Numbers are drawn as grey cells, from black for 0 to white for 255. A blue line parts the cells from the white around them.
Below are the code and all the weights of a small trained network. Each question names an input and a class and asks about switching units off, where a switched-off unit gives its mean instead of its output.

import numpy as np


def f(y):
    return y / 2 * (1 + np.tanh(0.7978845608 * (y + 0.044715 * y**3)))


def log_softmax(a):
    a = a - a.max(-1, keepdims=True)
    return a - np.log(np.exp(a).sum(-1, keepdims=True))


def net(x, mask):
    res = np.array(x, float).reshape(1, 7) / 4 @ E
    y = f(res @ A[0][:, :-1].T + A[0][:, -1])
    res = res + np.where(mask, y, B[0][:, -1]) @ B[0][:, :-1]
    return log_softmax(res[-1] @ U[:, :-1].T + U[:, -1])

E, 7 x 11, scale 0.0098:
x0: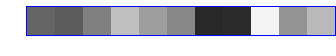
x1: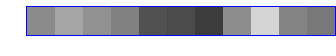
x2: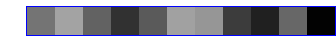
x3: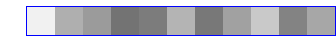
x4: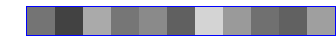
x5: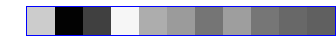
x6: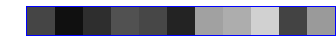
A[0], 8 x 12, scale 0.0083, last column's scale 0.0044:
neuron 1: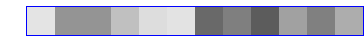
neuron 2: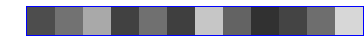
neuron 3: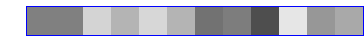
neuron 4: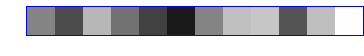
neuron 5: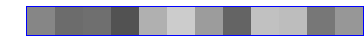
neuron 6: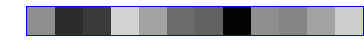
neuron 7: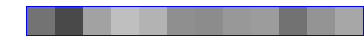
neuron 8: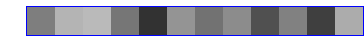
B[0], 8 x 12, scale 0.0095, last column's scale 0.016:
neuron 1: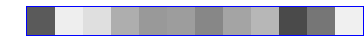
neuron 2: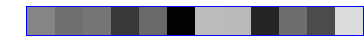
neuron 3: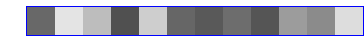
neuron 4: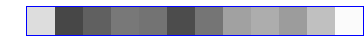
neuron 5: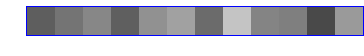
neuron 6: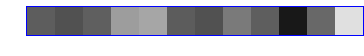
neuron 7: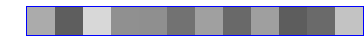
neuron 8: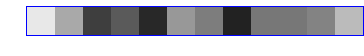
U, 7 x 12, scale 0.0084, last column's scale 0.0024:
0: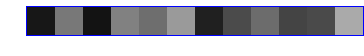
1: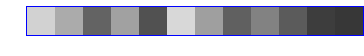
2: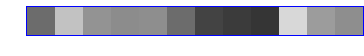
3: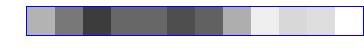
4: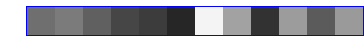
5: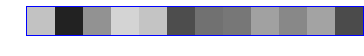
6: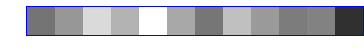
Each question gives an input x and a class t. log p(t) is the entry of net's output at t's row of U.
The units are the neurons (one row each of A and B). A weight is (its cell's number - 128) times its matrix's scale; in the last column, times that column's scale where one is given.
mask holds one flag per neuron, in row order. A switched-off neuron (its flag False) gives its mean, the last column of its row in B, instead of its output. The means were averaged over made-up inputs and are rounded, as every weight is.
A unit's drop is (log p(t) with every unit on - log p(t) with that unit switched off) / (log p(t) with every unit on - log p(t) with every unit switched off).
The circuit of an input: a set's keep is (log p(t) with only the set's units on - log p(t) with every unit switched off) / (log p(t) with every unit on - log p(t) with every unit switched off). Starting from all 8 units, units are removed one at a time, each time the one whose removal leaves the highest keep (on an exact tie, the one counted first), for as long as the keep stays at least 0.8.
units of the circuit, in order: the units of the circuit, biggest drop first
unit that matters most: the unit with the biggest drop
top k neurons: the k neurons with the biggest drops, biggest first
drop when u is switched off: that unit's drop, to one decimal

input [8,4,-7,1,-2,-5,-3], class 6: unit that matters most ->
neuron 3
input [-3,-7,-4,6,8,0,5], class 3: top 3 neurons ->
neuron 4; neuron 6; neuron 1
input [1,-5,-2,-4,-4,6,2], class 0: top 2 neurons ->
neuron 4; neuron 6
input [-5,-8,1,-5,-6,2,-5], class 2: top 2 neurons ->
neuron 3; neuron 8
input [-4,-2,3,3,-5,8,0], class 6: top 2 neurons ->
neuron 1; neuron 8
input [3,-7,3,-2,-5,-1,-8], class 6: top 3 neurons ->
neuron 1; neuron 5; neuron 2
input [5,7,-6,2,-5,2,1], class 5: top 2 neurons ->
neuron 6; neuron 7
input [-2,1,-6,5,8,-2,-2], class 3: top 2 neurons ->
neuron 4; neuron 6
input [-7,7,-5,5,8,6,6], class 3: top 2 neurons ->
neuron 4; neuron 6
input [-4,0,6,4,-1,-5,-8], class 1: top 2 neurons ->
neuron 8; neuron 1
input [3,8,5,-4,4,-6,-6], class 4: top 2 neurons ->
neuron 2; neuron 1
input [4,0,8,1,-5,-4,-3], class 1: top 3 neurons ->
neuron 8; neuron 3; neuron 6
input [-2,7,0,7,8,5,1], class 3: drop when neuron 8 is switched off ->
-0.1
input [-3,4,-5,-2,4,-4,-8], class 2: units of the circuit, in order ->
neuron 8
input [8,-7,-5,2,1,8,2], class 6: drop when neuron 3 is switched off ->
0.2
